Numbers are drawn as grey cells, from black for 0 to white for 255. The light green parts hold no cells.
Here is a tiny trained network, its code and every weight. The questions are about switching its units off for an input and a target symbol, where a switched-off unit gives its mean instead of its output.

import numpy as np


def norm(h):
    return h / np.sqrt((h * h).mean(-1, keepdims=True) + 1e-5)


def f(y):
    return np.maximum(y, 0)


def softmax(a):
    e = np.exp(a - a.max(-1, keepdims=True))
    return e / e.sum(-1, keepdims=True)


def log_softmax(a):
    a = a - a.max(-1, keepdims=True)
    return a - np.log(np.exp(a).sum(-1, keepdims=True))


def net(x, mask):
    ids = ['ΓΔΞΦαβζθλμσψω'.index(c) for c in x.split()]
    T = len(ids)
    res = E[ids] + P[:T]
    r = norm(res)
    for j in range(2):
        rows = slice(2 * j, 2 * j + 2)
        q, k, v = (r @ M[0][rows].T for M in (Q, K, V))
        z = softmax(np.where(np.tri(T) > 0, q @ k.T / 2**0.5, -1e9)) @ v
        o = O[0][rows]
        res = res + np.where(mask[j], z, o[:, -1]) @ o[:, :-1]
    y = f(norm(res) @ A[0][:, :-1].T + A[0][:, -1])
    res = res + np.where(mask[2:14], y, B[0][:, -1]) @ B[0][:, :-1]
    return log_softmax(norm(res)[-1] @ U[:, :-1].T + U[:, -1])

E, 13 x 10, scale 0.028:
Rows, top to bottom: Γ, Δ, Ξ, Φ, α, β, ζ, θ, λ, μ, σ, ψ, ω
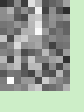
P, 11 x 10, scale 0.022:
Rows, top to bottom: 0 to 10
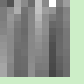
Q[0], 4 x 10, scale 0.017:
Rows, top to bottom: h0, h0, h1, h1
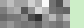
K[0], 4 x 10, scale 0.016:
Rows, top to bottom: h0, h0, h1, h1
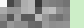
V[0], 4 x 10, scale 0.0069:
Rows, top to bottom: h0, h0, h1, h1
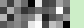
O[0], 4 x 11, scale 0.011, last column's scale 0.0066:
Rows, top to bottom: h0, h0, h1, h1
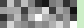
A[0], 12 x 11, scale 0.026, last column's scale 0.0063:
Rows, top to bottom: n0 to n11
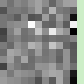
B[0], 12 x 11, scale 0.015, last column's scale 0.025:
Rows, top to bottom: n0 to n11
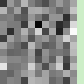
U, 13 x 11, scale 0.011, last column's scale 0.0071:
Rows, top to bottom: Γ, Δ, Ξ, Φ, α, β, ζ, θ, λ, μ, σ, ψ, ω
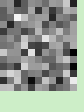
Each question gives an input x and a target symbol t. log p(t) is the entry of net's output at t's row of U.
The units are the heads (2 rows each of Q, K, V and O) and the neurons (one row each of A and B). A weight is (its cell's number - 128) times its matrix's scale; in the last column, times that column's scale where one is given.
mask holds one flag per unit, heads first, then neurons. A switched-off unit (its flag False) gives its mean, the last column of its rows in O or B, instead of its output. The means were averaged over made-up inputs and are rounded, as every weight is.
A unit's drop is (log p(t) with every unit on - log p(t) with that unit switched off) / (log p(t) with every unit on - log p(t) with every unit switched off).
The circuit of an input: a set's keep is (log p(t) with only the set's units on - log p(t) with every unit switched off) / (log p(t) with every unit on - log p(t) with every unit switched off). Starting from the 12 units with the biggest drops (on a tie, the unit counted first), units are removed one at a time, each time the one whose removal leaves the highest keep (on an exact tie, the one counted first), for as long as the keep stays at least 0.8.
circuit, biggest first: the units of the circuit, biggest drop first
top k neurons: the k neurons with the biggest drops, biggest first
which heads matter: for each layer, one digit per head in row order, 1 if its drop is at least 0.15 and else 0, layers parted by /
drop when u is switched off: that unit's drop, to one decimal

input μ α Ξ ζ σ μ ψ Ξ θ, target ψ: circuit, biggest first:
(n9; n6)
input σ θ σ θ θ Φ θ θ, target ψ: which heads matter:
01
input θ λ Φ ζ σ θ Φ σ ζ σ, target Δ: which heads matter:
10
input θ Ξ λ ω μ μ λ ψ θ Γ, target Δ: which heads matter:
00
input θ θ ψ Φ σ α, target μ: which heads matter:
11
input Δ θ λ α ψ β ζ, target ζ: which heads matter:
11
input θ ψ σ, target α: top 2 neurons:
(n3; n4)
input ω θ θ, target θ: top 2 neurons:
(n4; n9)
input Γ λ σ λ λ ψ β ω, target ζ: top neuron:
(n4)
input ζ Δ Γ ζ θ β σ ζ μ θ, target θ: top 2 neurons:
(n4; n8)
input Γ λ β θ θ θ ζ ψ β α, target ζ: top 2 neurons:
(n4; n1)
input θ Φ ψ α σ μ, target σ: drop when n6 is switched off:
0.2
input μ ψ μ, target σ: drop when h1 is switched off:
1.1
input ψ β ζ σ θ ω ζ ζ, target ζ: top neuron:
(n3)
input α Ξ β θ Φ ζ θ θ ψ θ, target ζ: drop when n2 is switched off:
0.0
